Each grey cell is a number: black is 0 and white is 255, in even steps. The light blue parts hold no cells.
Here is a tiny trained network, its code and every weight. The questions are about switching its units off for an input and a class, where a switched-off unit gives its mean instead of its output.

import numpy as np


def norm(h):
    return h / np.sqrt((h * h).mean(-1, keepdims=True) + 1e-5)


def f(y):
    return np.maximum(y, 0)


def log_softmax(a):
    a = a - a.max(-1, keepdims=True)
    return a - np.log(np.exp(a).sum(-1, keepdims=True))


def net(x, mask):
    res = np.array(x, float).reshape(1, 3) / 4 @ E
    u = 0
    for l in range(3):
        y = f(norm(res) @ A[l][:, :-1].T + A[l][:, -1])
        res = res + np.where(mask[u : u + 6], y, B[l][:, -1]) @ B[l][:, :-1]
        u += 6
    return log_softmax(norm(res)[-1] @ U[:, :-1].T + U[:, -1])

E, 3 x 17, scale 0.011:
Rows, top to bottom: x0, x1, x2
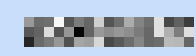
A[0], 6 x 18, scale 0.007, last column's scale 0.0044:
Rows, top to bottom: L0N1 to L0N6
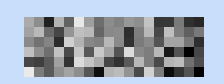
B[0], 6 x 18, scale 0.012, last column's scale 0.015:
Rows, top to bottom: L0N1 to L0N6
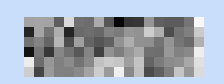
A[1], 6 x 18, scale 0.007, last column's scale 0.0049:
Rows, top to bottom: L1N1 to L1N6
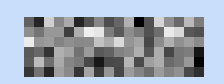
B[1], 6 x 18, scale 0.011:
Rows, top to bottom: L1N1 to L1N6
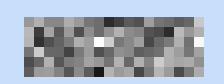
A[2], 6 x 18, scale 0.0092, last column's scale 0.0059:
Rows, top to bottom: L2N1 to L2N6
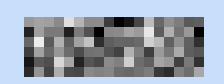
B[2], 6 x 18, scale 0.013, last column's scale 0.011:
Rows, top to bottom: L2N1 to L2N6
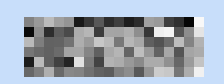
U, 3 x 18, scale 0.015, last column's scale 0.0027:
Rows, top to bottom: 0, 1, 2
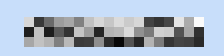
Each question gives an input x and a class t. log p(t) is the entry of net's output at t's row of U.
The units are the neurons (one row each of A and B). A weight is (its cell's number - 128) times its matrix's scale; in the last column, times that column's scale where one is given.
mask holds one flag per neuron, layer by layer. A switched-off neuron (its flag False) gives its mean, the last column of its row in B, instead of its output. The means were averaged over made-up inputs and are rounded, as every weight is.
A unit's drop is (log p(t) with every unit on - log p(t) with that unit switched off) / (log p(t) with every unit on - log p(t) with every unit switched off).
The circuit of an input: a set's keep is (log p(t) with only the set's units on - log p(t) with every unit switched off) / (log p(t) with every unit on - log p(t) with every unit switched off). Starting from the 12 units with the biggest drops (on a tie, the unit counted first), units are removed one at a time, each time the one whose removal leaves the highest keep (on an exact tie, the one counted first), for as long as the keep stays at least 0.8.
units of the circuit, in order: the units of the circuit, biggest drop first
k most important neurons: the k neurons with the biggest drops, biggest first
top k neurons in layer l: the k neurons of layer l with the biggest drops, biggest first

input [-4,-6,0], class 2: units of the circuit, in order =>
L0N1
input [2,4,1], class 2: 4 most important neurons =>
L0N4, L0N6, L0N5, L1N1
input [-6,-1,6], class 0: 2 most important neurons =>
L0N5, L0N4
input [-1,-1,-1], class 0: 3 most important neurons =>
L0N6, L0N4, L2N1
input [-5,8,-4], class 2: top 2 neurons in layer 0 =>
L0N4, L0N6
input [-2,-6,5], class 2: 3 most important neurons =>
L0N1, L0N6, L0N2
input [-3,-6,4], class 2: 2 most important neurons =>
L0N1, L0N6
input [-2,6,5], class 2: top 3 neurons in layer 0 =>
L0N4, L0N6, L0N5
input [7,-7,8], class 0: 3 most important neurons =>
L0N5, L0N2, L2N1
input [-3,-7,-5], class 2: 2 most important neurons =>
L0N1, L0N5
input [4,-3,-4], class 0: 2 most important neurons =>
L0N6, L0N2
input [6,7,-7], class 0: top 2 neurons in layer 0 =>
L0N1, L0N2
